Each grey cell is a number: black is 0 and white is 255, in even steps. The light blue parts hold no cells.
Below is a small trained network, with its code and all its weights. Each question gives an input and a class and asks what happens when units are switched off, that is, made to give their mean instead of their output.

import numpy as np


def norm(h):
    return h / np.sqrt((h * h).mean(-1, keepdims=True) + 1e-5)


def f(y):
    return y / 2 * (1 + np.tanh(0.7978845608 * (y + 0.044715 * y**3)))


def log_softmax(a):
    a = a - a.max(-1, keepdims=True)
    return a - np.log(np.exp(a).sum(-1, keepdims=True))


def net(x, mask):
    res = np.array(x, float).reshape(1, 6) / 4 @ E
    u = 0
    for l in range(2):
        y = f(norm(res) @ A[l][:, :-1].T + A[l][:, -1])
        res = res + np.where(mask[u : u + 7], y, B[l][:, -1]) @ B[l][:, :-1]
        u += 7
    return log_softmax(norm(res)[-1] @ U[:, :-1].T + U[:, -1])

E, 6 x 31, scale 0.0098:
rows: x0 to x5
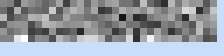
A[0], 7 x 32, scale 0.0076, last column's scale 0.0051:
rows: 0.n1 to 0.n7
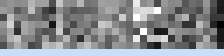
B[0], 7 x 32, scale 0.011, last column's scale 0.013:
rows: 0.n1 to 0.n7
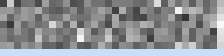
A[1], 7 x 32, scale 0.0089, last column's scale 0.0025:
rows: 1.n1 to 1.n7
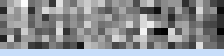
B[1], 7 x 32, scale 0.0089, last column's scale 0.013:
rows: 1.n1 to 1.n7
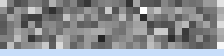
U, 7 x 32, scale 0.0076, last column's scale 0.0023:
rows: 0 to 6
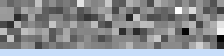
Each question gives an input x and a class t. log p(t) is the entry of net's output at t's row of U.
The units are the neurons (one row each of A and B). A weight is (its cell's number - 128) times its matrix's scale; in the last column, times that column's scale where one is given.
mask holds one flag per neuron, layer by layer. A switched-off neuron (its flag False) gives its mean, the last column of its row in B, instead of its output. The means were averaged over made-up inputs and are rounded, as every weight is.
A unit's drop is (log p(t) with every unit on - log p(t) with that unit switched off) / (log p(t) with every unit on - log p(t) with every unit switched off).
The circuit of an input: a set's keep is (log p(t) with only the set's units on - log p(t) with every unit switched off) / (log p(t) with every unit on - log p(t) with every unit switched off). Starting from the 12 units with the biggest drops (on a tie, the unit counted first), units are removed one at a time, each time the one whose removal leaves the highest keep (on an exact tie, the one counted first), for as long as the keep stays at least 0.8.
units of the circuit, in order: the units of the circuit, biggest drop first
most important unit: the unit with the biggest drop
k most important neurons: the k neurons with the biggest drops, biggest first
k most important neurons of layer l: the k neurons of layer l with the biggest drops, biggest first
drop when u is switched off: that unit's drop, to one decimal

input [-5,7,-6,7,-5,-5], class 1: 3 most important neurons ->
[0.n4; 0.n7; 1.n2]
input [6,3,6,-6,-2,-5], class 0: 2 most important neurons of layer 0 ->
[0.n3; 0.n7]
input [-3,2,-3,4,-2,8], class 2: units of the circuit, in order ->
[1.n1]
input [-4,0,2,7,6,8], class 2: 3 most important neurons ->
[1.n1; 1.n4; 0.n2]
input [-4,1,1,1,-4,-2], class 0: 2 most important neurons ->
[0.n6; 1.n7]
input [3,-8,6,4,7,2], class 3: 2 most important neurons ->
[0.n4; 0.n3]
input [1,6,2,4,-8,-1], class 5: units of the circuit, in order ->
[0.n4; 0.n1]
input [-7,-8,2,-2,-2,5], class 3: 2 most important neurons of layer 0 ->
[0.n4; 0.n5]
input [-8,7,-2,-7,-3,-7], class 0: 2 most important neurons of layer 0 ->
[0.n6; 0.n4]
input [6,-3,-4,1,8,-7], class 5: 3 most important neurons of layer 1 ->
[1.n7; 1.n1; 1.n4]
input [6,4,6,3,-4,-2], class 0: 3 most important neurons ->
[0.n3; 0.n4; 1.n5]
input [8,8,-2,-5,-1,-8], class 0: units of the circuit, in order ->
[0.n4; 1.n1; 1.n5]
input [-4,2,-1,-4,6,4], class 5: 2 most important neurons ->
[1.n7; 1.n3]
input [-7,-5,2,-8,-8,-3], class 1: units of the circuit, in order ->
[0.n2]
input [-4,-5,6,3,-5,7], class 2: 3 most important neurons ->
[1.n1; 0.n3; 1.n4]
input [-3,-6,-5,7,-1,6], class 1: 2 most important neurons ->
[0.n7; 1.n2]
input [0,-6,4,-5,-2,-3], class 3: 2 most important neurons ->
[0.n4; 0.n7]
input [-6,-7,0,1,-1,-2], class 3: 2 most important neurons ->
[0.n4; 0.n5]
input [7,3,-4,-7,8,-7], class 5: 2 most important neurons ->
[1.n7; 0.n6]
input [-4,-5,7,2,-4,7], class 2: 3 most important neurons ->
[1.n1; 0.n3; 1.n4]
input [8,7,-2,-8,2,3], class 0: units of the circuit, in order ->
[0.n5]
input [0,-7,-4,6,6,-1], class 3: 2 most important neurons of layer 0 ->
[0.n4; 0.n2]
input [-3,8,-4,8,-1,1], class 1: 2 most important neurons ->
[0.n4; 0.n7]
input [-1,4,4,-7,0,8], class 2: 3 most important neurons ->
[1.n1; 0.n7; 1.n4]
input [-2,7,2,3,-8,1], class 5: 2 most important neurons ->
[0.n4; 0.n1]
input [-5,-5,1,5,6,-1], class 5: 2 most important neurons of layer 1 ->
[1.n7; 1.n3]
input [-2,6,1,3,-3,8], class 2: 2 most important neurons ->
[1.n1; 0.n4]
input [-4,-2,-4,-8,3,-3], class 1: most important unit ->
0.n2
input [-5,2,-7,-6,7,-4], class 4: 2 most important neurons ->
[0.n3; 0.n7]
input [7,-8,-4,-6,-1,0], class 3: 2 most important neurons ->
[0.n4; 0.n6]
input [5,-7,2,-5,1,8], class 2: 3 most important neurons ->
[1.n1; 1.n4; 0.n6]
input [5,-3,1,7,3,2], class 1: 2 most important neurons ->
[0.n7; 0.n6]
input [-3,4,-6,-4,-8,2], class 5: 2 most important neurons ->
[0.n1; 1.n6]
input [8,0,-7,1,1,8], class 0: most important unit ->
0.n5
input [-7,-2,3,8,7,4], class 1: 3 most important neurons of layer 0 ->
[0.n7; 0.n5; 0.n1]
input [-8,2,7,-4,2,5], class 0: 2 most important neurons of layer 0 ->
[0.n6; 0.n3]
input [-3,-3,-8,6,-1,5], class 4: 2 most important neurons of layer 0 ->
[0.n3; 0.n2]
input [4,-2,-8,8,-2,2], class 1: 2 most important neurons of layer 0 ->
[0.n7; 0.n6]
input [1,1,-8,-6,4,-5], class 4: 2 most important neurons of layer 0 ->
[0.n3; 0.n7]
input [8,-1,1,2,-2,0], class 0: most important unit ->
0.n5
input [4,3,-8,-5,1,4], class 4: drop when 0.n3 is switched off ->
1.0
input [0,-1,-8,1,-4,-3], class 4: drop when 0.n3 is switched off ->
0.7
